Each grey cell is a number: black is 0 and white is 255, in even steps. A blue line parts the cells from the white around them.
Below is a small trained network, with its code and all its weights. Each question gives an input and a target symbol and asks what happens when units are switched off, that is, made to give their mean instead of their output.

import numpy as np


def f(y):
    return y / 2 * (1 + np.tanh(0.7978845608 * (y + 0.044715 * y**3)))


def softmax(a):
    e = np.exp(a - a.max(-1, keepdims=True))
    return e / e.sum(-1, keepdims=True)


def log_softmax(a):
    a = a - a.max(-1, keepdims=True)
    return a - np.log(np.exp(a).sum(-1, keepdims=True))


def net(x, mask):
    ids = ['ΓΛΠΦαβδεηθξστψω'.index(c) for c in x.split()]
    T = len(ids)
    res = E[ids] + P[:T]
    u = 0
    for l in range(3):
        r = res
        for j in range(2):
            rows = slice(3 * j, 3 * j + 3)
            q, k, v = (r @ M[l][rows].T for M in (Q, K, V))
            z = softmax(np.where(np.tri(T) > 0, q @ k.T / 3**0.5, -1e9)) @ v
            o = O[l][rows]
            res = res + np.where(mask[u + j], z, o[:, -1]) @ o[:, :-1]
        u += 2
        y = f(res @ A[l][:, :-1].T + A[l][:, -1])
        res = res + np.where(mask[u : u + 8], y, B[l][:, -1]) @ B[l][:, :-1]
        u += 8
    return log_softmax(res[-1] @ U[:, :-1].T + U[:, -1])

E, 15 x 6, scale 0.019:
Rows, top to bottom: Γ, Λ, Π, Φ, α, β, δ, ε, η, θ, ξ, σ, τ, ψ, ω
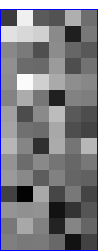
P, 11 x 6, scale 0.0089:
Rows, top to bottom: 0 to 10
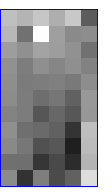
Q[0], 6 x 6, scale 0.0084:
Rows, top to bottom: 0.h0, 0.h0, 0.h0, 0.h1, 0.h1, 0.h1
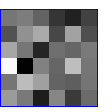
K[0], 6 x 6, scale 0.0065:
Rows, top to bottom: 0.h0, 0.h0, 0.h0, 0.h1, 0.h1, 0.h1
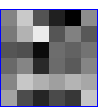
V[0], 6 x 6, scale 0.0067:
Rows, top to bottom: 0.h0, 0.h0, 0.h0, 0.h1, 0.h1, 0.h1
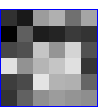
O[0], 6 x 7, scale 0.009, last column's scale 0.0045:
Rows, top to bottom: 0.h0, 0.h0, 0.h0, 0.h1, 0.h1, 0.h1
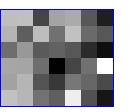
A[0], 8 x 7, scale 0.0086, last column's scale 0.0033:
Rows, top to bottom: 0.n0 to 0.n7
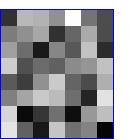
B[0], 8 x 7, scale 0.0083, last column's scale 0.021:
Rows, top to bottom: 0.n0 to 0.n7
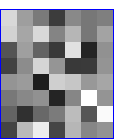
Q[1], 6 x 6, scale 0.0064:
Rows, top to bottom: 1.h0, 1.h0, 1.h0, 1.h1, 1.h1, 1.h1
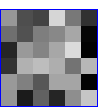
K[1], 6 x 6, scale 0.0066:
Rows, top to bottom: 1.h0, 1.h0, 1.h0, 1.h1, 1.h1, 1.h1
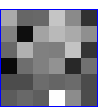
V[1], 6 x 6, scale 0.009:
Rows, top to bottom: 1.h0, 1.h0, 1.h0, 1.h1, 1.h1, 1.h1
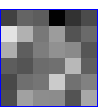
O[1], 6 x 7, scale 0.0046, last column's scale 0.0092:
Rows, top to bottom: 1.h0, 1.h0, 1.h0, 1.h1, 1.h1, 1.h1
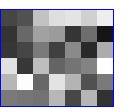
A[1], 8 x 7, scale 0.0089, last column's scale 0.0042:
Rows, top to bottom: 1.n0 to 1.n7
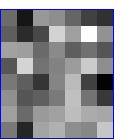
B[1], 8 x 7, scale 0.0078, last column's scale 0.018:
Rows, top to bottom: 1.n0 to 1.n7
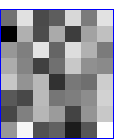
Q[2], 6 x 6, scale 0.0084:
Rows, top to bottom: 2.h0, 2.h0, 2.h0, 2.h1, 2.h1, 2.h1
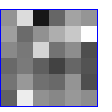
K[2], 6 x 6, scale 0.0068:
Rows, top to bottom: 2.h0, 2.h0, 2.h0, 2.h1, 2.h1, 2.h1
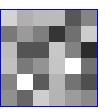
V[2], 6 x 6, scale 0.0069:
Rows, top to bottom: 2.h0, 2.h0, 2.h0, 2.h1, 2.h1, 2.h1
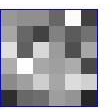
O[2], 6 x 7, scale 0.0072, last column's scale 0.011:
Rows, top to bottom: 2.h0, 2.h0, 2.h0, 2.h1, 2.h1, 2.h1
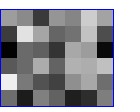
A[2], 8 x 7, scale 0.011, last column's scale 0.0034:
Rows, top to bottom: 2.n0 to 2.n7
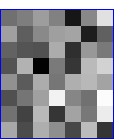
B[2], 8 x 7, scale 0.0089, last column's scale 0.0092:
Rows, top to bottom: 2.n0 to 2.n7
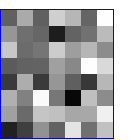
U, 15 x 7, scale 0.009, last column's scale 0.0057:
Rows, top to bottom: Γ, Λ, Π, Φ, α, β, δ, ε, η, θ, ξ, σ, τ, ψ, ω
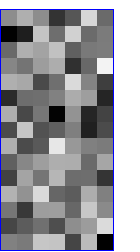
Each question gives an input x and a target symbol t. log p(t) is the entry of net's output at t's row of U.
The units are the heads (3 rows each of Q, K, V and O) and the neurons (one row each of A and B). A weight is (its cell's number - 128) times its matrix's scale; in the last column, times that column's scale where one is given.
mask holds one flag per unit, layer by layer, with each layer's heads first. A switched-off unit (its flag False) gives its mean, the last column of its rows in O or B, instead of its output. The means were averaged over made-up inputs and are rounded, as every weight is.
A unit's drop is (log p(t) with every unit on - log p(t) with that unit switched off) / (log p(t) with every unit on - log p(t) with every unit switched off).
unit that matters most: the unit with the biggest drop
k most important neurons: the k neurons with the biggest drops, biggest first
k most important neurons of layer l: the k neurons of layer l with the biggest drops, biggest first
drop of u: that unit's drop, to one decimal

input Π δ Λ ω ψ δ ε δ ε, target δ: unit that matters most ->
1.h0
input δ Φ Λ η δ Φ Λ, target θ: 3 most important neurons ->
(0.n1, 2.n7, 2.n0)
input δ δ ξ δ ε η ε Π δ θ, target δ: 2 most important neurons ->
(0.n4, 0.n5)
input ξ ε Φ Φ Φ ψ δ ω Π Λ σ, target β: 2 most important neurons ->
(1.n7, 1.n1)
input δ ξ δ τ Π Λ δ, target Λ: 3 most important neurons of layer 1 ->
(1.n1, 1.n0, 1.n4)
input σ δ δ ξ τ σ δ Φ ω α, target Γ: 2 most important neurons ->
(0.n6, 1.n3)
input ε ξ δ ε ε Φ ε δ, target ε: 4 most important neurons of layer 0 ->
(0.n6, 0.n1, 0.n4, 0.n3)
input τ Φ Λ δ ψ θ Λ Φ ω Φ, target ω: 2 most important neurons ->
(0.n6, 2.n5)
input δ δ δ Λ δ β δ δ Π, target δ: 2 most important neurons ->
(0.n4, 0.n5)
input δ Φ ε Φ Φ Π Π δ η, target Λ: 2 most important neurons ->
(0.n2, 0.n7)
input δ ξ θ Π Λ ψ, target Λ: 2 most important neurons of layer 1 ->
(1.n0, 1.n1)
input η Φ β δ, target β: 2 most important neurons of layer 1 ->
(1.n1, 1.n0)
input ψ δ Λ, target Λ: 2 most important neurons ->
(2.n7, 0.n1)
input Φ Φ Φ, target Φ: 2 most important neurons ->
(0.n1, 2.n5)
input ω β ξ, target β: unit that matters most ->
2.h0
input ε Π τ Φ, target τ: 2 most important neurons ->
(0.n1, 1.n1)
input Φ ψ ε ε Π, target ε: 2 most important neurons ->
(0.n1, 0.n5)
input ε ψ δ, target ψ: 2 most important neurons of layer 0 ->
(0.n5, 0.n1)
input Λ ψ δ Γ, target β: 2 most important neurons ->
(0.n1, 0.n6)
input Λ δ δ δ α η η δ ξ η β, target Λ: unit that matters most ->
2.n7
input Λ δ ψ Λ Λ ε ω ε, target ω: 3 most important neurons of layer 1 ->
(1.n1, 1.n6, 1.n5)
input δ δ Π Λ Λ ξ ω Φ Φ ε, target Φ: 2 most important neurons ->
(0.n1, 0.n5)
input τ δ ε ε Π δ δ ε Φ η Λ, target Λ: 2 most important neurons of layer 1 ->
(1.n0, 1.n1)
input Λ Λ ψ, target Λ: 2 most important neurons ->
(0.n1, 2.n6)
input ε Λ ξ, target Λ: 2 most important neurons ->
(0.n1, 1.n0)
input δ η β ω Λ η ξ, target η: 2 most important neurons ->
(0.n2, 1.n0)
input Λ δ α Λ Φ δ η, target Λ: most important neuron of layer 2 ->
(2.n6)
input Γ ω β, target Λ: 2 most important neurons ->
(1.n0, 2.n7)
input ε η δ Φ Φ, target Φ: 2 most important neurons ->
(0.n1, 1.n1)
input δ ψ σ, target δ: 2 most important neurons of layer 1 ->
(1.n0, 1.n4)
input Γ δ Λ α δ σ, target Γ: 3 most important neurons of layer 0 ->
(0.n6, 0.n1, 0.n5)
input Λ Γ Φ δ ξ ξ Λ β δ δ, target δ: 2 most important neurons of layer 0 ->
(0.n4, 0.n6)
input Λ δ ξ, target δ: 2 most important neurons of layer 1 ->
(1.n0, 1.n1)
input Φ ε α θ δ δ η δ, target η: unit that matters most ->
1.h0
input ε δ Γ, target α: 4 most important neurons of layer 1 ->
(1.n7, 1.n3, 1.n1, 1.n6)
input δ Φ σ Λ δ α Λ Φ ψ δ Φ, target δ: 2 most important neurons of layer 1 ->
(1.n0, 1.n7)
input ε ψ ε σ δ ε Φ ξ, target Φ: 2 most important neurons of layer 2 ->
(2.n5, 2.n7)
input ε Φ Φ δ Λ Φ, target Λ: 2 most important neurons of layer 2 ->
(2.n6, 2.n4)
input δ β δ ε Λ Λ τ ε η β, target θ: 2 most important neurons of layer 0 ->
(0.n1, 0.n2)
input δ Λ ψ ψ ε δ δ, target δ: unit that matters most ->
1.h1
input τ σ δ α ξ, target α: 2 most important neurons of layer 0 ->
(0.n5, 0.n6)
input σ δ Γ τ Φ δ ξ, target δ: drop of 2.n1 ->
0.1
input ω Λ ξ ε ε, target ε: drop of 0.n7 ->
-0.1
